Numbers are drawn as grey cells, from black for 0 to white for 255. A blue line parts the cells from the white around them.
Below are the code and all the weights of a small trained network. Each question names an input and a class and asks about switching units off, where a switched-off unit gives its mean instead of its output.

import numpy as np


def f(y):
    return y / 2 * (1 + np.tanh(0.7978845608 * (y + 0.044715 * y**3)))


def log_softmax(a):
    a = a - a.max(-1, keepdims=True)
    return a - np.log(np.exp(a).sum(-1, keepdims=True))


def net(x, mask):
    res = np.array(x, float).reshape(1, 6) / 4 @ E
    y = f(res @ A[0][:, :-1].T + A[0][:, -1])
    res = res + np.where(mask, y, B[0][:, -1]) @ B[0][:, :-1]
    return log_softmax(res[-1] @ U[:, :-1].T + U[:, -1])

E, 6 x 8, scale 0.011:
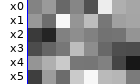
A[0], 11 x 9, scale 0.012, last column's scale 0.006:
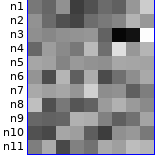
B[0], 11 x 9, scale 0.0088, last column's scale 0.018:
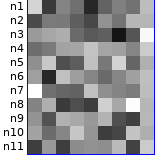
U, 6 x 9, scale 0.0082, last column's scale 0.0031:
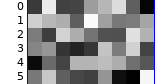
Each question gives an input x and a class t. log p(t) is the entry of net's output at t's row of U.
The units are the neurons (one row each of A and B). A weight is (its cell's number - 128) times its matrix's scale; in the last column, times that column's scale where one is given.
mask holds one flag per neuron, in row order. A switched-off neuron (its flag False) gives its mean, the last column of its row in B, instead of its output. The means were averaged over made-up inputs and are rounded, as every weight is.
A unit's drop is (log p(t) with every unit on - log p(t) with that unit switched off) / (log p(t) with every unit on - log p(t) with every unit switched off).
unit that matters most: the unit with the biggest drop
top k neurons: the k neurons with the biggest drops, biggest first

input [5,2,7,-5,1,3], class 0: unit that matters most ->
n6
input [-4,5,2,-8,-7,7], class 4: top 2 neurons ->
[n3, n11]
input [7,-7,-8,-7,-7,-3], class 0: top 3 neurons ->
[n11, n5, n3]
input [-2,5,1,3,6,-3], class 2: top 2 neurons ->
[n6, n11]
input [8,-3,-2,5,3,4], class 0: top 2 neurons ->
[n3, n6]
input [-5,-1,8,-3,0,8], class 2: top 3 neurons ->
[n11, n5, n10]
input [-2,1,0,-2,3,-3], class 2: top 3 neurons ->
[n11, n6, n5]
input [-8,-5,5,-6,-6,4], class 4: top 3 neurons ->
[n3, n1, n4]
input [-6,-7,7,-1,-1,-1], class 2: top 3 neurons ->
[n10, n11, n5]
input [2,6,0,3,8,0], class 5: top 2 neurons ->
[n3, n4]
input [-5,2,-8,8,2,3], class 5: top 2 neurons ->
[n3, n4]
